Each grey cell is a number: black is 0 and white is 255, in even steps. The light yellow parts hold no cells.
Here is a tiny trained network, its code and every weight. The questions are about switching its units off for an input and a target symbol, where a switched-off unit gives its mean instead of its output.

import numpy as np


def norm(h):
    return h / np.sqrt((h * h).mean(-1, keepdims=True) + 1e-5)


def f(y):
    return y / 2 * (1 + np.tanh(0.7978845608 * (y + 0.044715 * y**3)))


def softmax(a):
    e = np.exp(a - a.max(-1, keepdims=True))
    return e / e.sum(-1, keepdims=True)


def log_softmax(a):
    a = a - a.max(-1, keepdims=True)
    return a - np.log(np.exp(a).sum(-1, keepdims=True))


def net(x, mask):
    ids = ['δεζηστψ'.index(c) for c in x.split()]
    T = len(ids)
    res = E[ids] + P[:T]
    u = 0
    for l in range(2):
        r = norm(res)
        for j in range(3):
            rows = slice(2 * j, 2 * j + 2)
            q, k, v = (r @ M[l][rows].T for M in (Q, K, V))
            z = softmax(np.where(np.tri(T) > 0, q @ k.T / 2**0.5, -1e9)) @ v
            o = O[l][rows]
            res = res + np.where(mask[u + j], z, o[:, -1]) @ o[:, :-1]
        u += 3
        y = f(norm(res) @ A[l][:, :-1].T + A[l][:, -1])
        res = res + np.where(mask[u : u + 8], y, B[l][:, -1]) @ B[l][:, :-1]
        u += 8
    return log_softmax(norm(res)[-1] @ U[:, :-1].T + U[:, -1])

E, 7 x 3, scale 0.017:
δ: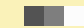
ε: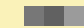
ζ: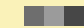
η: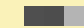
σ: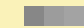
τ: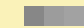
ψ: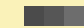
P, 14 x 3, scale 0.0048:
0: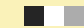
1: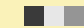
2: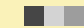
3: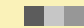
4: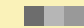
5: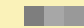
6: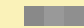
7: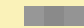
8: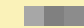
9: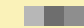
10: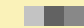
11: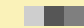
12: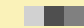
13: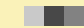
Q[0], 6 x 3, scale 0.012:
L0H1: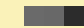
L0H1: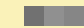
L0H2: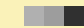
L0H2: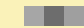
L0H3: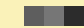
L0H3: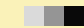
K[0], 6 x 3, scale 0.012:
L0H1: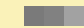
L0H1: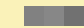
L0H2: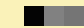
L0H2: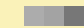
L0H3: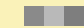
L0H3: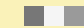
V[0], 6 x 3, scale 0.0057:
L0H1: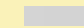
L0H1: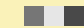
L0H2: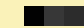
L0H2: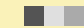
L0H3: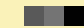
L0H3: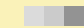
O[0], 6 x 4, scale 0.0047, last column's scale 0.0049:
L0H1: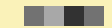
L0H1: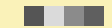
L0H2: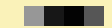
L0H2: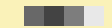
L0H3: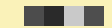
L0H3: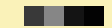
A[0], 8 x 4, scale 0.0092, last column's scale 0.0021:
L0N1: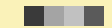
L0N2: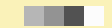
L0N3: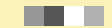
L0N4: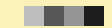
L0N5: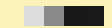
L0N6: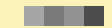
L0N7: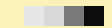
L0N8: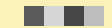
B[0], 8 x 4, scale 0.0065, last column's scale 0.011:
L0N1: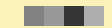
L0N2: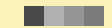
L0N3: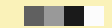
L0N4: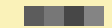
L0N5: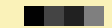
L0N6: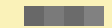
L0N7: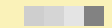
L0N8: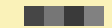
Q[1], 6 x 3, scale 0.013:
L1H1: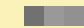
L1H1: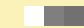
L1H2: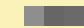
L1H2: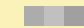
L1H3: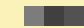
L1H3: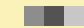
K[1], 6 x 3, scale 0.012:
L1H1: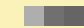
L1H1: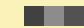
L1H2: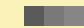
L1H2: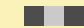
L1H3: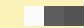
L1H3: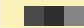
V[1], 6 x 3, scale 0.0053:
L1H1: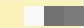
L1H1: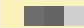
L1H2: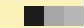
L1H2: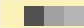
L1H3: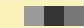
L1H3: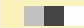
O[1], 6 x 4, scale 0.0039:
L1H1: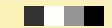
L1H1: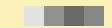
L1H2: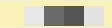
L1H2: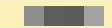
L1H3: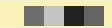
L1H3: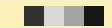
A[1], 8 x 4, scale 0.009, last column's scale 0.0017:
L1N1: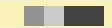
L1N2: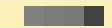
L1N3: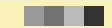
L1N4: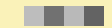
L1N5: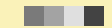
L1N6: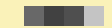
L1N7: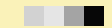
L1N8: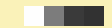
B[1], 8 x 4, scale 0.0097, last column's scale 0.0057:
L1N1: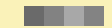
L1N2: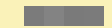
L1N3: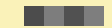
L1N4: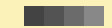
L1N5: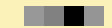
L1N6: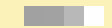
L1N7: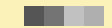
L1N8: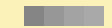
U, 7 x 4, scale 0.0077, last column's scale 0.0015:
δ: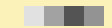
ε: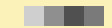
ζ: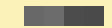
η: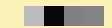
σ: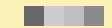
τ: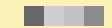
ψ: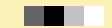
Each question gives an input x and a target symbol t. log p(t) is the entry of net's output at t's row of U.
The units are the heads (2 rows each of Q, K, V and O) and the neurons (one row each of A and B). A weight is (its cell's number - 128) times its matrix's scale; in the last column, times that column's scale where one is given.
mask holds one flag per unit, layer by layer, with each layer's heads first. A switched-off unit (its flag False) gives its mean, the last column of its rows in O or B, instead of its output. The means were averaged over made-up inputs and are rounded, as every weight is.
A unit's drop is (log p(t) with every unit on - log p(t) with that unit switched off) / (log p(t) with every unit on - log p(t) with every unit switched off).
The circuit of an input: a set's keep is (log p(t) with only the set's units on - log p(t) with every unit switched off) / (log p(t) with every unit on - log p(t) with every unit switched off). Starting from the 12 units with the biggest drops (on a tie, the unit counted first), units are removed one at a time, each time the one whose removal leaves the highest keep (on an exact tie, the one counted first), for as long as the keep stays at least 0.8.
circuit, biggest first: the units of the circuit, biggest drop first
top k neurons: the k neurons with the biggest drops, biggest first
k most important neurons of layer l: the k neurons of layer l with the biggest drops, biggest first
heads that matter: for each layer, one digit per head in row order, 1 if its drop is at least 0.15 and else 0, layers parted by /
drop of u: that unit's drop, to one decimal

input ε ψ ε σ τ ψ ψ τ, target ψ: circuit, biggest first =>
L0H3, L1N4
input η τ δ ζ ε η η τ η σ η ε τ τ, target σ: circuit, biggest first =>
L1N7, L0H2
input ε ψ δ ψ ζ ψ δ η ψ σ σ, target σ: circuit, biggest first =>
L1N7, L0H2
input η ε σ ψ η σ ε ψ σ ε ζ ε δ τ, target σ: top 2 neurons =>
L1N7, L0N7
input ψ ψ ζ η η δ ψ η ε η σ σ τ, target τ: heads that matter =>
010 / 000
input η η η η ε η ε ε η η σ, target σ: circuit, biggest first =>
L1N7, L0H2, L1H2
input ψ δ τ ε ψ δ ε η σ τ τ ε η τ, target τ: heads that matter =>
000 / 000
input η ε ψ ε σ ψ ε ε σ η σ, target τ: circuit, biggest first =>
L1N7, L0H2
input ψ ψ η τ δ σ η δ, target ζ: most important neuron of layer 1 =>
L1N5
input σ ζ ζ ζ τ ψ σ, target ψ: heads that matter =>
001 / 001
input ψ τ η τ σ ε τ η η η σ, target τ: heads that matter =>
000 / 000
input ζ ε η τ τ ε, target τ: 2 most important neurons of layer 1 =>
L1N1, L1N5
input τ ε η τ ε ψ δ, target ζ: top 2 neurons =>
L1N5, L0N3
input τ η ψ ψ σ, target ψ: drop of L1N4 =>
0.2
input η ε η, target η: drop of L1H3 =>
0.2
